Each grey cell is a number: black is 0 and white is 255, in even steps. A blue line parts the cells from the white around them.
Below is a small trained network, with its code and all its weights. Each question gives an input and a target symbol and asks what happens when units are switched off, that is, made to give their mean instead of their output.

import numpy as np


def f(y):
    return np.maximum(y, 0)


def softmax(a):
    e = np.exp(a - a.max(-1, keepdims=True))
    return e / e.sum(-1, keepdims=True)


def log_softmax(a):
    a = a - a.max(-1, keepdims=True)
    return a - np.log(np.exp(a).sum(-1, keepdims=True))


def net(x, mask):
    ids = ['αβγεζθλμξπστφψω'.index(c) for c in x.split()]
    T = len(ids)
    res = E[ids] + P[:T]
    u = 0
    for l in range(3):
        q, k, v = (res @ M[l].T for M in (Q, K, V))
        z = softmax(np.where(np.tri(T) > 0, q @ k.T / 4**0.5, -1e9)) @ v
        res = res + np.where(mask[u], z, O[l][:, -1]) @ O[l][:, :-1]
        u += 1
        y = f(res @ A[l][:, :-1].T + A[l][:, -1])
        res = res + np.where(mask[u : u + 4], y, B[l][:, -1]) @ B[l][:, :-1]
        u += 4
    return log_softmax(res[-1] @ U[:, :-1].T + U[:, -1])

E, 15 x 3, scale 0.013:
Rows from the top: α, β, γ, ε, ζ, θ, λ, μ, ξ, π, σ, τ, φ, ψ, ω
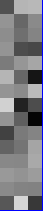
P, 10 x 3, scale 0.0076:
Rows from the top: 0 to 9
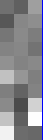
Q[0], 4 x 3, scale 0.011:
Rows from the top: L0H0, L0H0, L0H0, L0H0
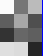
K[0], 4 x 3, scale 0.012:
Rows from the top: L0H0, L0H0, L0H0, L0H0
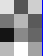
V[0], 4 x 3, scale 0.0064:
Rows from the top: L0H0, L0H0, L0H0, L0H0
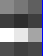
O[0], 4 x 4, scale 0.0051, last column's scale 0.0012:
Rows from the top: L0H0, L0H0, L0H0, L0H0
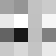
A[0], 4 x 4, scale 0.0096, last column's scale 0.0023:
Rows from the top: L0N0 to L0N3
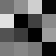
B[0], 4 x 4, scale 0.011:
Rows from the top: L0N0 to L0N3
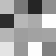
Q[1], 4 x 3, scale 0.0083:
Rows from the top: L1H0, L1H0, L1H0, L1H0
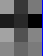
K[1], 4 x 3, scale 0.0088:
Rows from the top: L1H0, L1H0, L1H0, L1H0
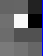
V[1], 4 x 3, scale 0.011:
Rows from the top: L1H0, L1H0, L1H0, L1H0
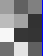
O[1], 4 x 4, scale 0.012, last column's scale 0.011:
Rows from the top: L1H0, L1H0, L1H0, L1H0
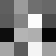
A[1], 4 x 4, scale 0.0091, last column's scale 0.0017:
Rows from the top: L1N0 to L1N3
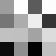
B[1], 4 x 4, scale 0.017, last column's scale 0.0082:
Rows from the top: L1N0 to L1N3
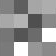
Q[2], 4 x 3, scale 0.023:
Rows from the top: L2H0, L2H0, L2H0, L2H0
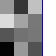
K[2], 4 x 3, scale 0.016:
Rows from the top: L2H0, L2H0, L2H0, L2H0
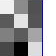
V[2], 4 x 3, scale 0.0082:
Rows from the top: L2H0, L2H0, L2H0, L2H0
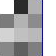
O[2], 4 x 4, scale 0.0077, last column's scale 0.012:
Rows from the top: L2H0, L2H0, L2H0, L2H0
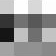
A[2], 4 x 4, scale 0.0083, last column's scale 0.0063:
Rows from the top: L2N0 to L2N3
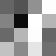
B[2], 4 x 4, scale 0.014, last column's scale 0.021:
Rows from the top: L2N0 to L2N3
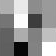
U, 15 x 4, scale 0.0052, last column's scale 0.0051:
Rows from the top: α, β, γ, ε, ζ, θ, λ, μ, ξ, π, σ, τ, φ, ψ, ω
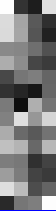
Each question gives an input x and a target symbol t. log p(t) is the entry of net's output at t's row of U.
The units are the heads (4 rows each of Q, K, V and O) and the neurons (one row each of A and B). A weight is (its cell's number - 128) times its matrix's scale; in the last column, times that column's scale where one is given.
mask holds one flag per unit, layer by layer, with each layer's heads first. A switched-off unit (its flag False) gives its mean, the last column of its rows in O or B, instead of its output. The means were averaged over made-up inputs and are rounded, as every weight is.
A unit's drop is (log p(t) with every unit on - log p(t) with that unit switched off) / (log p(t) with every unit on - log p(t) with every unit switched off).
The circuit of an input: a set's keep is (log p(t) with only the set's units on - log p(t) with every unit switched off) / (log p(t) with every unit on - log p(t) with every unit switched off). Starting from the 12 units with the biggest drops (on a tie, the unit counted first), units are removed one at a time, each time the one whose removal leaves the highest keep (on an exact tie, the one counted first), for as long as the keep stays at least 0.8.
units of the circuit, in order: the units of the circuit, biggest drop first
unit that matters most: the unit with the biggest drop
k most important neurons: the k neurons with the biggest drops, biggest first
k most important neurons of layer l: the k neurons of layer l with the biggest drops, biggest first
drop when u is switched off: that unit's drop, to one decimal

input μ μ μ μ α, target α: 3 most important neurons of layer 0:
[L0N1; L0N0; L0N2]
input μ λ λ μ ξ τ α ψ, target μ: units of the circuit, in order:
[L2N3; L2H0; L0N1; L1H0]
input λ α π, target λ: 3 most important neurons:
[L0N1; L1N3; L0N2]
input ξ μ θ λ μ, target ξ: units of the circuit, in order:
[L1H0; L2H0]
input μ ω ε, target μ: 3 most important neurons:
[L2N3; L0N1; L1N0]
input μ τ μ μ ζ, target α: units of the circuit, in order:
[L0N1]
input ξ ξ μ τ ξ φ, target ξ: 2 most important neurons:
[L2N3; L0N1]
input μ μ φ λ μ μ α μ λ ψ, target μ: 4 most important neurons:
[L2N3; L0N1; L0N0; L2N1]
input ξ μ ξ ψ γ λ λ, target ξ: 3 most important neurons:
[L2N3; L0N1; L1N1]
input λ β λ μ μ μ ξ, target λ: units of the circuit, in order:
[L1N3; L2H0; L0H0; L1H0]
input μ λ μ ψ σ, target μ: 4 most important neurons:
[L2N3; L0N1; L0N0; L2N0]
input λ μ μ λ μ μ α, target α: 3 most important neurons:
[L0N1; L2N3; L2N0]
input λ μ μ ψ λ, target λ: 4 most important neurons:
[L1N3; L0N1; L0N2; L1N2]
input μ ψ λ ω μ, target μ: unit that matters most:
L2N3
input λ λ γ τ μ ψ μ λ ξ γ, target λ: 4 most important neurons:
[L0N1; L1N3; L0N2; L1N2]
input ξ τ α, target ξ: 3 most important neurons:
[L0N1; L2N3; L0N0]
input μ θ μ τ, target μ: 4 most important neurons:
[L2N3; L0N1; L2N0; L0N0]
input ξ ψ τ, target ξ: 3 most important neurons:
[L0N1; L2N3; L1N1]
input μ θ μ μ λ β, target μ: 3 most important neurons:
[L2N3; L0N1; L2N0]
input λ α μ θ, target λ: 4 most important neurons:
[L0N1; L1N3; L1N2; L0N2]
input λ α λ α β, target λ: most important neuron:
[L0N1]
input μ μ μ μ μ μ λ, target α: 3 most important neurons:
[L0N1; L2N3; L0N0]
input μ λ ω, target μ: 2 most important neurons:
[L2N3; L0N1]
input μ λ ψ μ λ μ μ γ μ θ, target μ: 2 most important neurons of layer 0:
[L0N2; L0N0]
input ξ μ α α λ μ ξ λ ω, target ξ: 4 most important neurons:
[L2N3; L1N1; L0N1; L0N0]
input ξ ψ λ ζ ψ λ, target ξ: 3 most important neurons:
[L0N1; L2N3; L1N1]
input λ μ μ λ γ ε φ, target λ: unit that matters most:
L1N3
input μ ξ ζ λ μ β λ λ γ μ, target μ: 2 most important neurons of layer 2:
[L2N3; L2N1]
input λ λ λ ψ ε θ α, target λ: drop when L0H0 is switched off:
1.4
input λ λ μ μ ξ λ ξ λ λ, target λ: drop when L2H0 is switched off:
0.9
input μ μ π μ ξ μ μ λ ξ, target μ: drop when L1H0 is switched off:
0.4
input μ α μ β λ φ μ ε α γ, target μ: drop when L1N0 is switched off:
0.1
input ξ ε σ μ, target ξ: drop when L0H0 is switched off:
0.5
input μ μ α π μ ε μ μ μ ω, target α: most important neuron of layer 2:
[L2N3]
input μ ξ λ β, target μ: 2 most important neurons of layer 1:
[L1N0; L1N1]
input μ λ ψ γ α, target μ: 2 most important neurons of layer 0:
[L0N0; L0N1]
